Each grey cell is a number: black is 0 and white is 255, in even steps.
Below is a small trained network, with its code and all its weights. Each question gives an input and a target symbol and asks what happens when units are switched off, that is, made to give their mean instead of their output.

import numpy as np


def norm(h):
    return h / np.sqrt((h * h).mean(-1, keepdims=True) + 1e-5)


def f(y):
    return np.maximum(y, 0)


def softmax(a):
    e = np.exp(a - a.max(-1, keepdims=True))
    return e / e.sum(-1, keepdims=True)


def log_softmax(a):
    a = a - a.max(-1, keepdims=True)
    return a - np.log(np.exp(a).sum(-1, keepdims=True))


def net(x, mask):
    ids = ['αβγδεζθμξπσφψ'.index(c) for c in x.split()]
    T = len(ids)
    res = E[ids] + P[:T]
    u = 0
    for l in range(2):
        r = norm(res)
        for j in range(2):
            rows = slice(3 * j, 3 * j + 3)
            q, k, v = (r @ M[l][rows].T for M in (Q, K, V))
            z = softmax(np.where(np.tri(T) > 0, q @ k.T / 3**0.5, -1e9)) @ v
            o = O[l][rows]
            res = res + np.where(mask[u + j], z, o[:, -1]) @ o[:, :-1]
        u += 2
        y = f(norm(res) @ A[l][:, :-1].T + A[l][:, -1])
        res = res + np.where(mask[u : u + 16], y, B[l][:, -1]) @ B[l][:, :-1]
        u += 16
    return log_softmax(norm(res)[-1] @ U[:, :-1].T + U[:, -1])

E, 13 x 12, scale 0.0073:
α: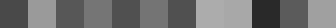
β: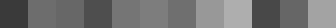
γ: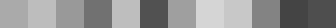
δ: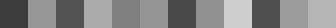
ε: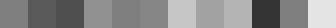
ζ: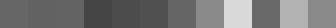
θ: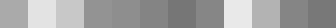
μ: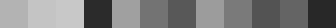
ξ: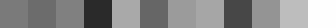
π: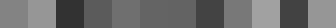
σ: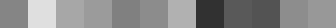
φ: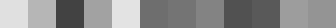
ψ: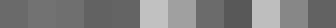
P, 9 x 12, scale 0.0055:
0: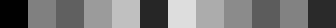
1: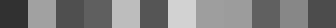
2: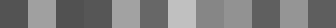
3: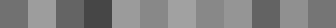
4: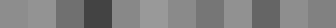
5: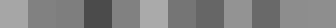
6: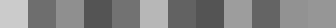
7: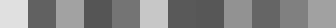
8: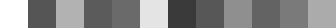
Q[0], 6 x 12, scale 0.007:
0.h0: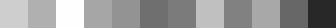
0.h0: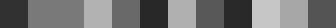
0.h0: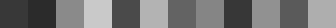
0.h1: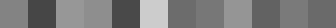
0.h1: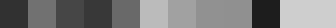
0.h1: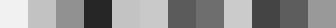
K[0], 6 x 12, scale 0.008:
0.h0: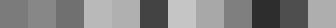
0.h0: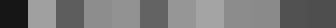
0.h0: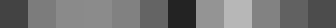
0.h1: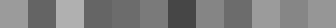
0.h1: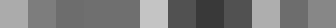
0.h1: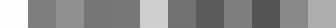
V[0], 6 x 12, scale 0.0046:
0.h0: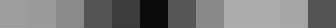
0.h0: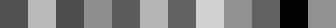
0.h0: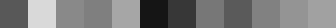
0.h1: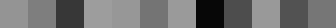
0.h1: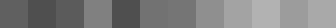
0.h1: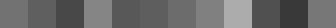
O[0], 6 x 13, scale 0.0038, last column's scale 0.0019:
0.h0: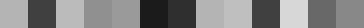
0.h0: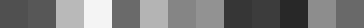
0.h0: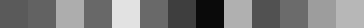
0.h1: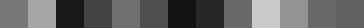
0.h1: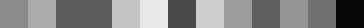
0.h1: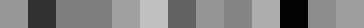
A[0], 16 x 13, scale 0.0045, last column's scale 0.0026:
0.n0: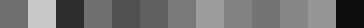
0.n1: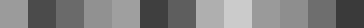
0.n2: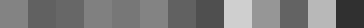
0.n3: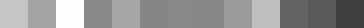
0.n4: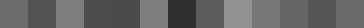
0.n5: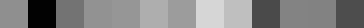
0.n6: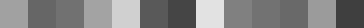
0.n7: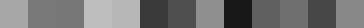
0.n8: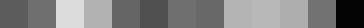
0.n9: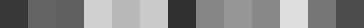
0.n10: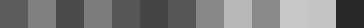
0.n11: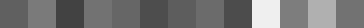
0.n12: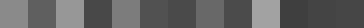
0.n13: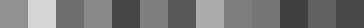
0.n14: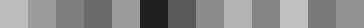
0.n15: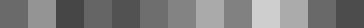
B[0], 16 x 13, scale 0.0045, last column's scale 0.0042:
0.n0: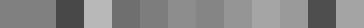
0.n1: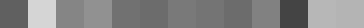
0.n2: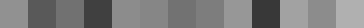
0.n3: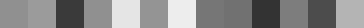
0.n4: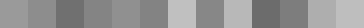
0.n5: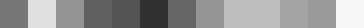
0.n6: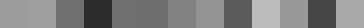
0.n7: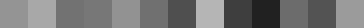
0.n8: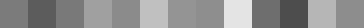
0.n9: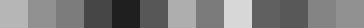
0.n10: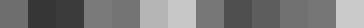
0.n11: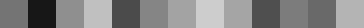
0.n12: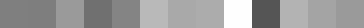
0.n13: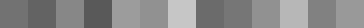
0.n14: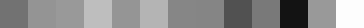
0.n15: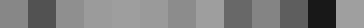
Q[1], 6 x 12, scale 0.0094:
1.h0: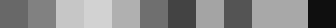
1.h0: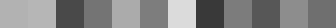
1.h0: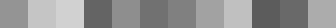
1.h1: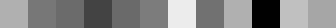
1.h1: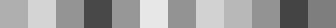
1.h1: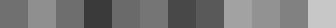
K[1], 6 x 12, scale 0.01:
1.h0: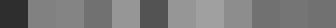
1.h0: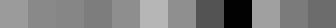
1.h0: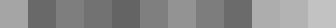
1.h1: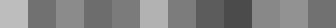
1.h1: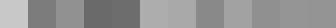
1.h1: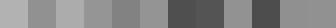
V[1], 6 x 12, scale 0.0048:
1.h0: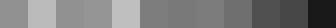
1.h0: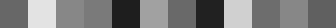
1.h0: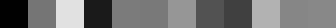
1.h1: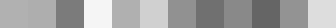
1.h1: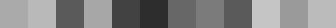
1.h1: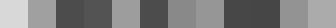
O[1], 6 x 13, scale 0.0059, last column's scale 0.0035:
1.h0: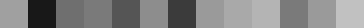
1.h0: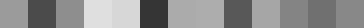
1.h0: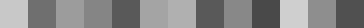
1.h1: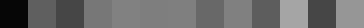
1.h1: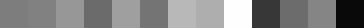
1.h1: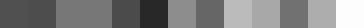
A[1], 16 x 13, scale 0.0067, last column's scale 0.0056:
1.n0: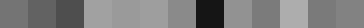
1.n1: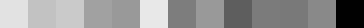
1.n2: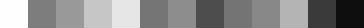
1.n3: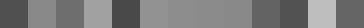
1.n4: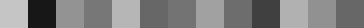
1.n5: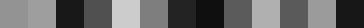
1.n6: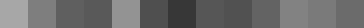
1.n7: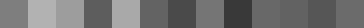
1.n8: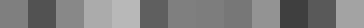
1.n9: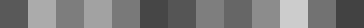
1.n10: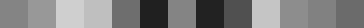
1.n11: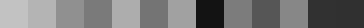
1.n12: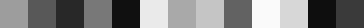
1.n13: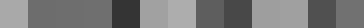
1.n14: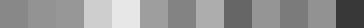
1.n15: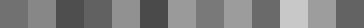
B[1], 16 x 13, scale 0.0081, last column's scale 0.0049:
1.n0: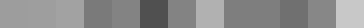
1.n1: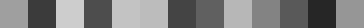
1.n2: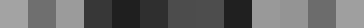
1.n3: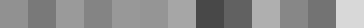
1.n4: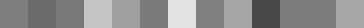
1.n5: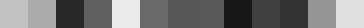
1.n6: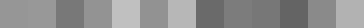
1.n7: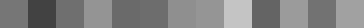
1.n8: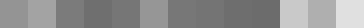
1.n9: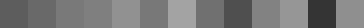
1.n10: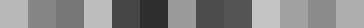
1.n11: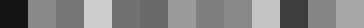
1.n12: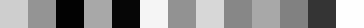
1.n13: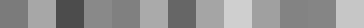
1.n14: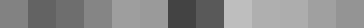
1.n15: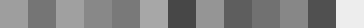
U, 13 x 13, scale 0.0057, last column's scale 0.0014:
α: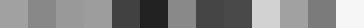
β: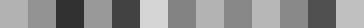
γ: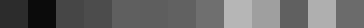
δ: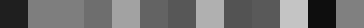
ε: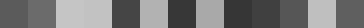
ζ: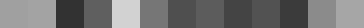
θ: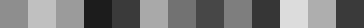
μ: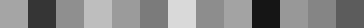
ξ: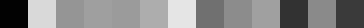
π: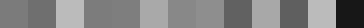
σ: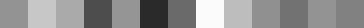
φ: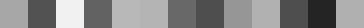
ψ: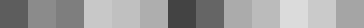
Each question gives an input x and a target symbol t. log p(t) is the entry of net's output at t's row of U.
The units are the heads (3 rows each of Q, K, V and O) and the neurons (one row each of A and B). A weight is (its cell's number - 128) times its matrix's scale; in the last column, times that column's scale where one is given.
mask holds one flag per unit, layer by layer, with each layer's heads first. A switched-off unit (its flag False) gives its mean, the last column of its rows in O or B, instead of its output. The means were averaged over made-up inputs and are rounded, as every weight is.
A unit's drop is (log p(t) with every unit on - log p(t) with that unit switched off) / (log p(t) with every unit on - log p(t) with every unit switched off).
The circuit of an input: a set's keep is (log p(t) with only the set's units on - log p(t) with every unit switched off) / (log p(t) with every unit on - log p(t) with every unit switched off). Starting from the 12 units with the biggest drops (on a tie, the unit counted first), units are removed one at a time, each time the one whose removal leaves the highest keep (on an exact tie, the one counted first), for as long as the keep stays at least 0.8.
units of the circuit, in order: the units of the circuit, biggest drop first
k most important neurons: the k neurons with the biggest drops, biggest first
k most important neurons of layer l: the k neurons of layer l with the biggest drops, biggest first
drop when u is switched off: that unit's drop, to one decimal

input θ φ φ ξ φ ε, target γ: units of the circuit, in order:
[1.h1]
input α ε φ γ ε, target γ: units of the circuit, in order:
[1.h1; 1.h0]
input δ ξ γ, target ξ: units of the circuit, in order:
[1.n11; 1.h0; 1.n12]
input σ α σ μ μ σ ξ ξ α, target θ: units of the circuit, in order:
[1.h0; 1.n12]
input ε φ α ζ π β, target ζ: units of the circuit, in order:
[0.h1; 1.n5]
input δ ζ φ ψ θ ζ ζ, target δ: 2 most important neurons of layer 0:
[0.n5; 0.n1]
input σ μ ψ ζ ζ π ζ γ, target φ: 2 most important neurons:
[0.n3; 1.n1]
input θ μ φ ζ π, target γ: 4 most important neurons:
[0.n11; 0.n12; 0.n4; 1.n12]
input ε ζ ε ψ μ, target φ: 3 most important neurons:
[1.n1; 0.n3; 0.n10]
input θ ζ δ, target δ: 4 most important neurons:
[0.n8; 1.n9; 1.n12; 0.n3]
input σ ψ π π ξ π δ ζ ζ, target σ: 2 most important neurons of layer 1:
[1.n12; 1.n5]
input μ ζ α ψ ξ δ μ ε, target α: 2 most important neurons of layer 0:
[0.n5; 0.n3]
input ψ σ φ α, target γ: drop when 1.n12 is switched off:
0.1
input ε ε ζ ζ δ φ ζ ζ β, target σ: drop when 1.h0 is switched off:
0.2
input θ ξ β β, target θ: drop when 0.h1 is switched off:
0.0
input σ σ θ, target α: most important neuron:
[1.n2]
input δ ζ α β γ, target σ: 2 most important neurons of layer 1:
[1.n12; 1.n5]
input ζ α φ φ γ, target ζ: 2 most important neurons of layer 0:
[0.n14; 0.n5]
